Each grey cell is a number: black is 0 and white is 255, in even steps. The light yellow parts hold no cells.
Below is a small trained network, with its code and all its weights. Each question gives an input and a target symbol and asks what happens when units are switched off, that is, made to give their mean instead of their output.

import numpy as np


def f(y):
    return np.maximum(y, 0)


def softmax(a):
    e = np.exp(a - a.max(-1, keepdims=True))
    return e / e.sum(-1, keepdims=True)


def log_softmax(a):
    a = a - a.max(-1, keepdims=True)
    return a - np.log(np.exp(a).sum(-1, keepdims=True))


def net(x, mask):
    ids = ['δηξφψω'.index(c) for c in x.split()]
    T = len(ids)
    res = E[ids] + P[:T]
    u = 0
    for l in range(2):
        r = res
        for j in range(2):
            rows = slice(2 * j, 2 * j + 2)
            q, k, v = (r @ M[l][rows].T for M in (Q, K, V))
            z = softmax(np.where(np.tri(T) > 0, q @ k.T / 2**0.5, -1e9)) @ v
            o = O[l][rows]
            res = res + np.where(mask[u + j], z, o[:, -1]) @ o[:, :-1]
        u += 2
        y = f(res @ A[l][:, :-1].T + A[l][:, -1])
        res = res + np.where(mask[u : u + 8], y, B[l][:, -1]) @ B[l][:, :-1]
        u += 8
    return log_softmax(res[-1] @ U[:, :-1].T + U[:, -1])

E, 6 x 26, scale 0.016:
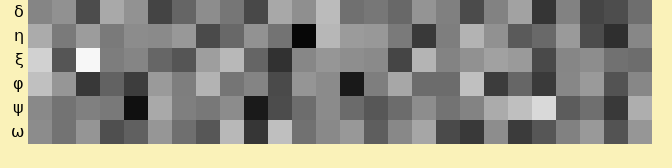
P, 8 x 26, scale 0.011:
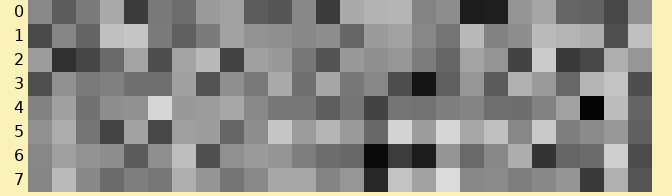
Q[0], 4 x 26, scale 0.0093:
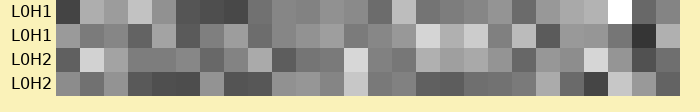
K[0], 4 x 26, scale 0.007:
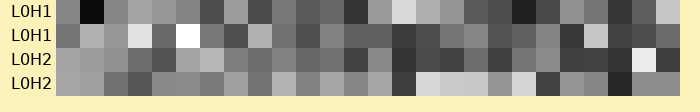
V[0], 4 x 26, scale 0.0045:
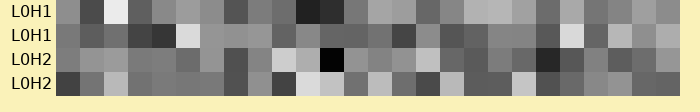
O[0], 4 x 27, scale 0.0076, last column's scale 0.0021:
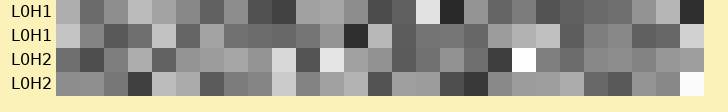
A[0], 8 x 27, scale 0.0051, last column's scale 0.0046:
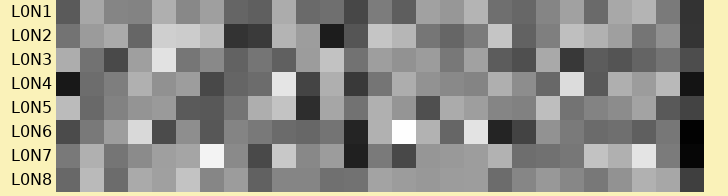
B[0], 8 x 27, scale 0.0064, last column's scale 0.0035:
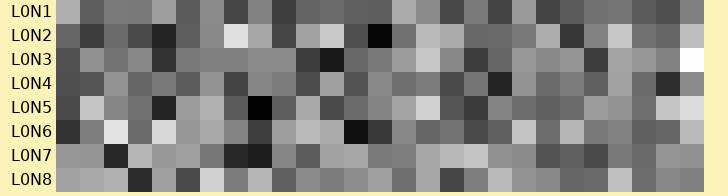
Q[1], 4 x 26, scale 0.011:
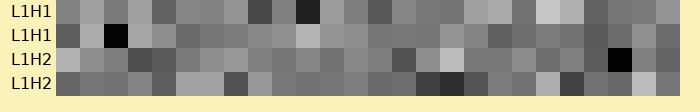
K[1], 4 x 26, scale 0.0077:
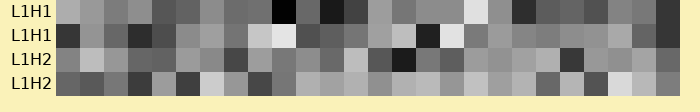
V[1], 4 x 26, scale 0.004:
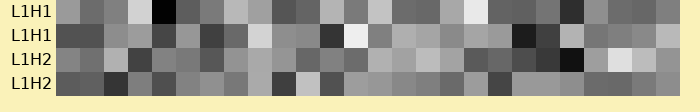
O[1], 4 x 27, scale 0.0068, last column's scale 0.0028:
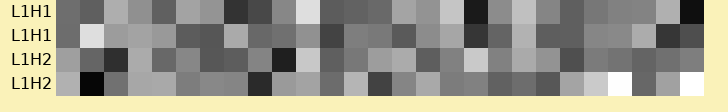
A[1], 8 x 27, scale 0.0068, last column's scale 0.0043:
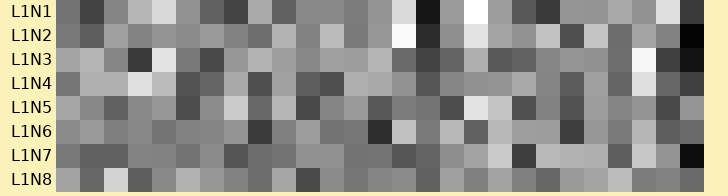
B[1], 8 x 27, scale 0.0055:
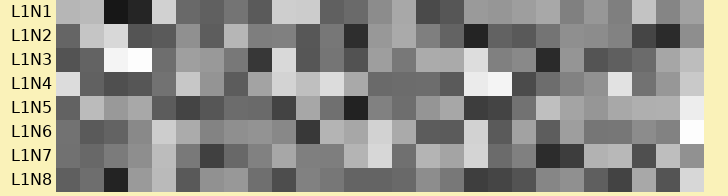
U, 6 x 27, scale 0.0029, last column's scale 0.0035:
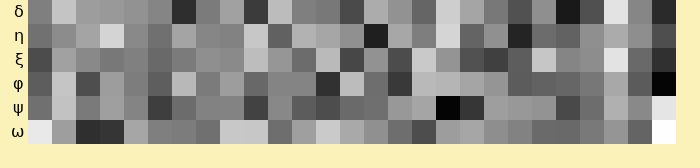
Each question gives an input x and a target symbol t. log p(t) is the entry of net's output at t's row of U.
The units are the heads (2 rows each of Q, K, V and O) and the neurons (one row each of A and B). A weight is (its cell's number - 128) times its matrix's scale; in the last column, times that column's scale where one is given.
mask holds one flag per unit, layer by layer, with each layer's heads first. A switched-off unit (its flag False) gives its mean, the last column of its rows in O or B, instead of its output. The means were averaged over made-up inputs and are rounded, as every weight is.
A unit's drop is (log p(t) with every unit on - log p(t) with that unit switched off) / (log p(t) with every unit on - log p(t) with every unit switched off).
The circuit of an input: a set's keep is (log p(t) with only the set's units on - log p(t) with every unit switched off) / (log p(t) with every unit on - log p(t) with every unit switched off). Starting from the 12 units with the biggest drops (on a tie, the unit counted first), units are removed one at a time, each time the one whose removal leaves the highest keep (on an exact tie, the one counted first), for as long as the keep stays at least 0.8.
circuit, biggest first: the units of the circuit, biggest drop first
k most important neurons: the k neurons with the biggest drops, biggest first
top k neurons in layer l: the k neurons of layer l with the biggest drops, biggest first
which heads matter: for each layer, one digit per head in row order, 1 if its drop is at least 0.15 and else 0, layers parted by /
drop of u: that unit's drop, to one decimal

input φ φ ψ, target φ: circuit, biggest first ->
L0H2, L0H1
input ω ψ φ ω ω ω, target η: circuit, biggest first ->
L1N3, L0H2, L1H1
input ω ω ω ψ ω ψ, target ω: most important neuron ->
L1N5
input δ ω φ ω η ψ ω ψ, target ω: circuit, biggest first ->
L0H1, L0H2, L1H1
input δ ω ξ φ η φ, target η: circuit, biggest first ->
L0H2, L0H1
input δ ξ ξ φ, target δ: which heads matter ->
10 / 01
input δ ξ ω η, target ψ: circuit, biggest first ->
L0N2, L1H1
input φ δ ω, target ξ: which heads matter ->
10 / 00
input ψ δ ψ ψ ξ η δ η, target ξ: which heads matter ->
10 / 01
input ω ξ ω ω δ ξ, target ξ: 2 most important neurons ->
L1N8, L0N5
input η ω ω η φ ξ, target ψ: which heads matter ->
11 / 10
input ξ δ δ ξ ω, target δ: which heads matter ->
11 / 01
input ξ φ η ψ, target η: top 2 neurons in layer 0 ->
L0N6, L0N3
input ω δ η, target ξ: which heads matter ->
10 / 00
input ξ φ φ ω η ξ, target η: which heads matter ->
11 / 00
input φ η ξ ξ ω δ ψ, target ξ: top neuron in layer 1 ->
L1N5
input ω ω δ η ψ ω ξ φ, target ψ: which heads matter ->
10 / 00
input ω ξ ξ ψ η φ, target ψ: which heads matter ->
00 / 00
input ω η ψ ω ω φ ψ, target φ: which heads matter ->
11 / 01
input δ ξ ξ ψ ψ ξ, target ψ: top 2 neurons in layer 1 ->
L1N8, L1N5
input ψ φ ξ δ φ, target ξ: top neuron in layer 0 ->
L0N5
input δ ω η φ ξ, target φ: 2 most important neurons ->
L1N6, L1N5
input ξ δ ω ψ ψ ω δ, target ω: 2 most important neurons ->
L1N4, L0N3
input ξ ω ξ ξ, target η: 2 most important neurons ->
L1N3, L1N4
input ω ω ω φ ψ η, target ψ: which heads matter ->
00 / 00
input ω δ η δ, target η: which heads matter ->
11 / 00
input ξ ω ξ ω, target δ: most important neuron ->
L1N3
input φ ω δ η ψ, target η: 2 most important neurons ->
L0N6, L1N5
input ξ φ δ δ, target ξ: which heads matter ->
10 / 01
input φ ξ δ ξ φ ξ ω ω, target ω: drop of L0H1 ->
0.4
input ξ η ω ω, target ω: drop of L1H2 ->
0.3
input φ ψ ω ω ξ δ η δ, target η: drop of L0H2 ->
0.6
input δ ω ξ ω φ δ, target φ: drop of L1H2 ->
0.2
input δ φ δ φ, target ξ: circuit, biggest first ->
L0H1
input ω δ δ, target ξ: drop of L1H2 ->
0.1
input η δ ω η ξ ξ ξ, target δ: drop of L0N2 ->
0.0
